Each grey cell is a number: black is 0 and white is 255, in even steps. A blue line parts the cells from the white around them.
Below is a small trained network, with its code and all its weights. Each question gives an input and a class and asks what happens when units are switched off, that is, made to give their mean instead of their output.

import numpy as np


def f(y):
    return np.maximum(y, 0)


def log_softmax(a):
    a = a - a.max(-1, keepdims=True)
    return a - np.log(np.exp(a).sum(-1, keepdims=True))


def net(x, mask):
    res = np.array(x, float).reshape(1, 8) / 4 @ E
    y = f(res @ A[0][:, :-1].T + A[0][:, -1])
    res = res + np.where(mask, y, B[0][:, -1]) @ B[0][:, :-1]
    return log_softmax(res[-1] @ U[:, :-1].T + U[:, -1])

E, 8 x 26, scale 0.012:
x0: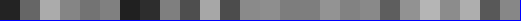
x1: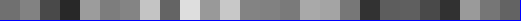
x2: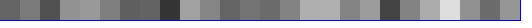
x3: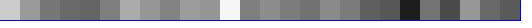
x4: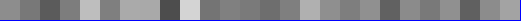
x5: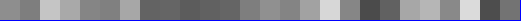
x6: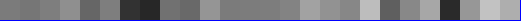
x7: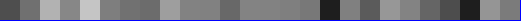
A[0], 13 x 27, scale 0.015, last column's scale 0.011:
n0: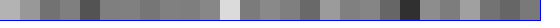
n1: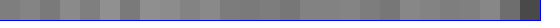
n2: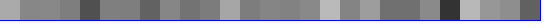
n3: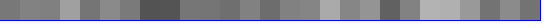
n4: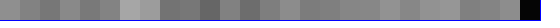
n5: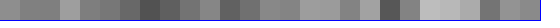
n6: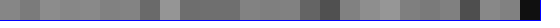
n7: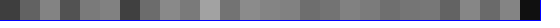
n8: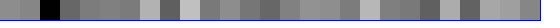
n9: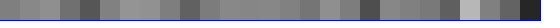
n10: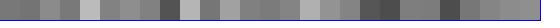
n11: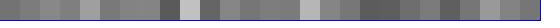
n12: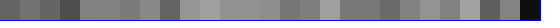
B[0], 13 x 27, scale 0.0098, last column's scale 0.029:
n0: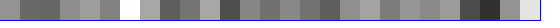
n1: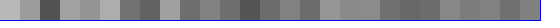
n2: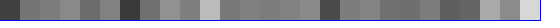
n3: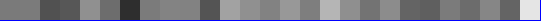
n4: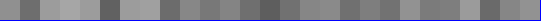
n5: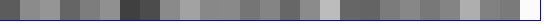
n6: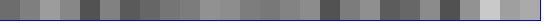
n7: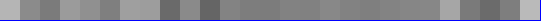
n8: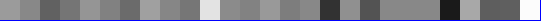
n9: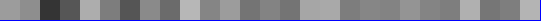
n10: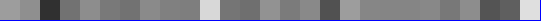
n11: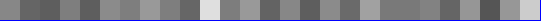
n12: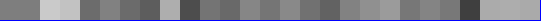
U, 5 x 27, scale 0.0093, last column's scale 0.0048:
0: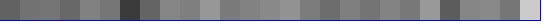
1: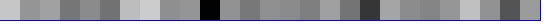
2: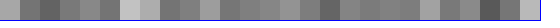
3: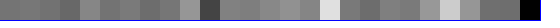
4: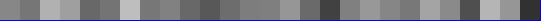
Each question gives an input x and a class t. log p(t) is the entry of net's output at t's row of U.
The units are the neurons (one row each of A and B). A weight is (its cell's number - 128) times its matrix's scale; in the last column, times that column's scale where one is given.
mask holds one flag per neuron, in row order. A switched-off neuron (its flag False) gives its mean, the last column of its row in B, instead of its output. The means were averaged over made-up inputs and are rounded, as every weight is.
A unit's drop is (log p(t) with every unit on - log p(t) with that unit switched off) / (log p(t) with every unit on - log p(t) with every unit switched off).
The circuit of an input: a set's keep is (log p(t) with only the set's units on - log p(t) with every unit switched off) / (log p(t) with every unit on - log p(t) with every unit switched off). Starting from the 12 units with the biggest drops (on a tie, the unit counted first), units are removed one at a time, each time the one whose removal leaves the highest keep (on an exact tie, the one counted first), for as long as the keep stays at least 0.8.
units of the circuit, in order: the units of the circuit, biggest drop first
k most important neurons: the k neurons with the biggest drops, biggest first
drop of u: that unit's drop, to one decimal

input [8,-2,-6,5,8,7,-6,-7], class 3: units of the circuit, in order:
[n8]
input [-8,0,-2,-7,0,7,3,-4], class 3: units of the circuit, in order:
[n8; n10]
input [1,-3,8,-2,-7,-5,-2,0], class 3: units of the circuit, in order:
[n8; n2; n10]
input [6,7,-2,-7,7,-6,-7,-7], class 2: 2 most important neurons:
[n5; n2]
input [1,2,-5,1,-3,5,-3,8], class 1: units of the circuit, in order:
[n2; n8; n11]
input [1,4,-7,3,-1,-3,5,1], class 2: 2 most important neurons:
[n0; n5]
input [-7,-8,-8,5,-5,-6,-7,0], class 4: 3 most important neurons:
[n6; n8; n10]
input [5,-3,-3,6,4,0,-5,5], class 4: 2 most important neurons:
[n8; n5]
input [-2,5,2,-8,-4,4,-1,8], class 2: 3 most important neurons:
[n5; n2; n3]
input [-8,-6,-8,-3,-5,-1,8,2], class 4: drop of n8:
0.3
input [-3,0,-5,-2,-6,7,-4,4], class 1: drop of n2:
0.2
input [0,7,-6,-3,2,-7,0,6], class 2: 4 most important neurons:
[n5; n2; n3; n7]
